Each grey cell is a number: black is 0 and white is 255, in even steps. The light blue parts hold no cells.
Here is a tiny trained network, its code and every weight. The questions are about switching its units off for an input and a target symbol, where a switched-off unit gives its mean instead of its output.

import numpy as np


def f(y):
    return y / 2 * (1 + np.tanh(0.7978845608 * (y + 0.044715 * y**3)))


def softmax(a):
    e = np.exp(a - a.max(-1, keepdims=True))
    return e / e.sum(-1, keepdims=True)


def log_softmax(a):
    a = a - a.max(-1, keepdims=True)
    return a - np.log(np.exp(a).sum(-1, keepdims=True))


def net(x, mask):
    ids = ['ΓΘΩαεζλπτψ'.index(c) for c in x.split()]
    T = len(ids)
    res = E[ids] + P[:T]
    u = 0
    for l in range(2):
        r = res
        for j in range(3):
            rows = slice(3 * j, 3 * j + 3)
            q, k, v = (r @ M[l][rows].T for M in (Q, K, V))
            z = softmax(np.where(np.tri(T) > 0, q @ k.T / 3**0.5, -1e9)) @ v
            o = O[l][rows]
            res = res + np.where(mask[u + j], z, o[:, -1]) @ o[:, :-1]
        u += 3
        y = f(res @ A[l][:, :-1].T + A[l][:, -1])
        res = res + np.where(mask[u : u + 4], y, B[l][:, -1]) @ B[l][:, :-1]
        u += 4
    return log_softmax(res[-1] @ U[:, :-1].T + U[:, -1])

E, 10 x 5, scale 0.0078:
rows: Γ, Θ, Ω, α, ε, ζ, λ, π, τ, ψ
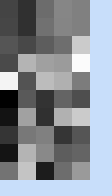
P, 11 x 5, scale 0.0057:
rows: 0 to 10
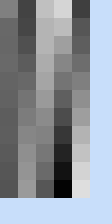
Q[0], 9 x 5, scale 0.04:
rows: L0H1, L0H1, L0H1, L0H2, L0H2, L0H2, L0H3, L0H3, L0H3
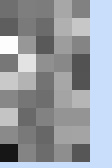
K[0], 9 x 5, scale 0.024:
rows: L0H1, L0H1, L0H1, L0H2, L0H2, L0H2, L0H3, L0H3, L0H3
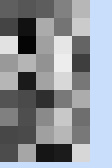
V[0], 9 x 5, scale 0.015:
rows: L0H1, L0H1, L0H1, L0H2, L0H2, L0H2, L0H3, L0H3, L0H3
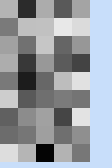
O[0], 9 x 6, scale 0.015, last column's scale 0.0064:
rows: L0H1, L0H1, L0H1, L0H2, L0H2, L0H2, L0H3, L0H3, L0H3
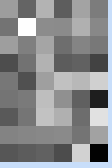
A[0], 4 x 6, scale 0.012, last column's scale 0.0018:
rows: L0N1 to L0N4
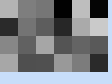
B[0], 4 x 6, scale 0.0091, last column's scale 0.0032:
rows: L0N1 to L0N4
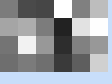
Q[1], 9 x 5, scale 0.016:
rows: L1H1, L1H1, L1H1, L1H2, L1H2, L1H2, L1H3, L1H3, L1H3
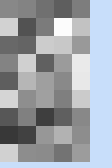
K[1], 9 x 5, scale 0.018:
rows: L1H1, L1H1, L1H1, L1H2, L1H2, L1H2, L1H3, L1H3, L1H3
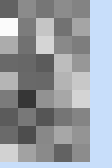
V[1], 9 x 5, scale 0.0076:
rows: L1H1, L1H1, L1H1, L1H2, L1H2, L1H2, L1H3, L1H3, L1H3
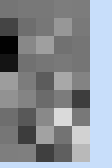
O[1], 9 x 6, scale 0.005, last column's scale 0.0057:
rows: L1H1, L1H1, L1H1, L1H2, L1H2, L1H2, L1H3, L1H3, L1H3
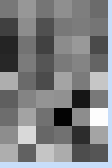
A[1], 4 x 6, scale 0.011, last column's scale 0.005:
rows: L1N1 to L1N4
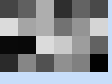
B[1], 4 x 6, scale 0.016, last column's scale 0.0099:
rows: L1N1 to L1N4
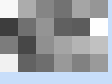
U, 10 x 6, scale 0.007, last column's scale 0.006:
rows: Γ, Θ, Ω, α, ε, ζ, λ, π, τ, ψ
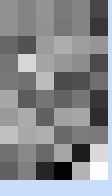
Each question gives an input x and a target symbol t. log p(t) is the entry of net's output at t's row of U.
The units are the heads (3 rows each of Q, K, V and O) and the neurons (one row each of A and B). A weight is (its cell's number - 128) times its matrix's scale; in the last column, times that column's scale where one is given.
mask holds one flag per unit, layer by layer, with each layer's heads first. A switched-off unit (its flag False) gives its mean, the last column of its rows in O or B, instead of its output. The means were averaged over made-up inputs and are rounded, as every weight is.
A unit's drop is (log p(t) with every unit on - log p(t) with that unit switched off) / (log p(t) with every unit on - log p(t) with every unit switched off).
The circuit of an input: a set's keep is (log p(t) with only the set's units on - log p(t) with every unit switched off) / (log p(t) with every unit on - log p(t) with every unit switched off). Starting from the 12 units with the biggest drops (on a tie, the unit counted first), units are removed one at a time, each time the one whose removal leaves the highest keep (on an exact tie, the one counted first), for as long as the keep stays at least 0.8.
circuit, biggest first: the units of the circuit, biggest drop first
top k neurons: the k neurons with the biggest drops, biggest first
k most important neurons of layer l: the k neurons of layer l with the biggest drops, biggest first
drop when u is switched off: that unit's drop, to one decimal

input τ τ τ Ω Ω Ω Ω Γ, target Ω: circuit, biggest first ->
[L1N3, L0H2]
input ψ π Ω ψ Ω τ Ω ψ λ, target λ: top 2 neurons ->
[L1N4, L1N2]
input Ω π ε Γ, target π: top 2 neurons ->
[L1N1, L1N2]
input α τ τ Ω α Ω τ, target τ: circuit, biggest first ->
[L0H3, L0H1]
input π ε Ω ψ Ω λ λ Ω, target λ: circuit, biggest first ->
[L0H2, L0H1, L1N2]
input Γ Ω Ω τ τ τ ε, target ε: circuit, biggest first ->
[L1N2, L0H1, L1H1]
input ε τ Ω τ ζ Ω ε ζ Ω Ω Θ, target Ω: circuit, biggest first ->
[L1N3, L0H3]
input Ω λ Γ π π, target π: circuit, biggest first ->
[L1N1, L0H1, L0H2, L0N3]
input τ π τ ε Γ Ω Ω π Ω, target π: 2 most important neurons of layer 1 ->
[L1N1, L1N2]
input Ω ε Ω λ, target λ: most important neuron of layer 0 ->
[L0N2]
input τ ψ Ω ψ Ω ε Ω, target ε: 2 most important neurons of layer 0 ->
[L0N1, L0N4]
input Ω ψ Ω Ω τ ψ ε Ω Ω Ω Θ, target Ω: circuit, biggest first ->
[L0H3, L1N3]
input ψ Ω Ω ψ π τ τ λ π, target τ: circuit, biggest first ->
[L0H3, L0H1]
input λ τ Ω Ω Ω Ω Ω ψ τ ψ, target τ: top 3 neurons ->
[L0N2, L1N3, L1N2]
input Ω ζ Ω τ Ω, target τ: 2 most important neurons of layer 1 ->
[L1N3, L1N1]
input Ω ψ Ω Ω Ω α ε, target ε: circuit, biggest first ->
[L1N2, L0H1]
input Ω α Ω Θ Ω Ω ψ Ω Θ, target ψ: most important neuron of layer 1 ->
[L1N3]
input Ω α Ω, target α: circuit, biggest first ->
[L0H1, L1H3, L0H2]
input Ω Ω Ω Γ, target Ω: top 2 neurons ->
[L1N3, L0N2]
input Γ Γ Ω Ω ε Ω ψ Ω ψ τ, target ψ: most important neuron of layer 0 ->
[L0N2]
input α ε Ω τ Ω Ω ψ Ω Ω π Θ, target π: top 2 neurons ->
[L1N1, L0N3]
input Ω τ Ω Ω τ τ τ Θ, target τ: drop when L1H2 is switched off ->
0.2
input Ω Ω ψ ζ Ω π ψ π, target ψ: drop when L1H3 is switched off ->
-0.1
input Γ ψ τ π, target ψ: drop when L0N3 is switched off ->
0.0
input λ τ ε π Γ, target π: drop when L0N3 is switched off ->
0.3
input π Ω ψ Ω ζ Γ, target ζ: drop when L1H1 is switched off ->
0.1
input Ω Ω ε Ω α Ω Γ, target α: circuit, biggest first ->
[L0H1]
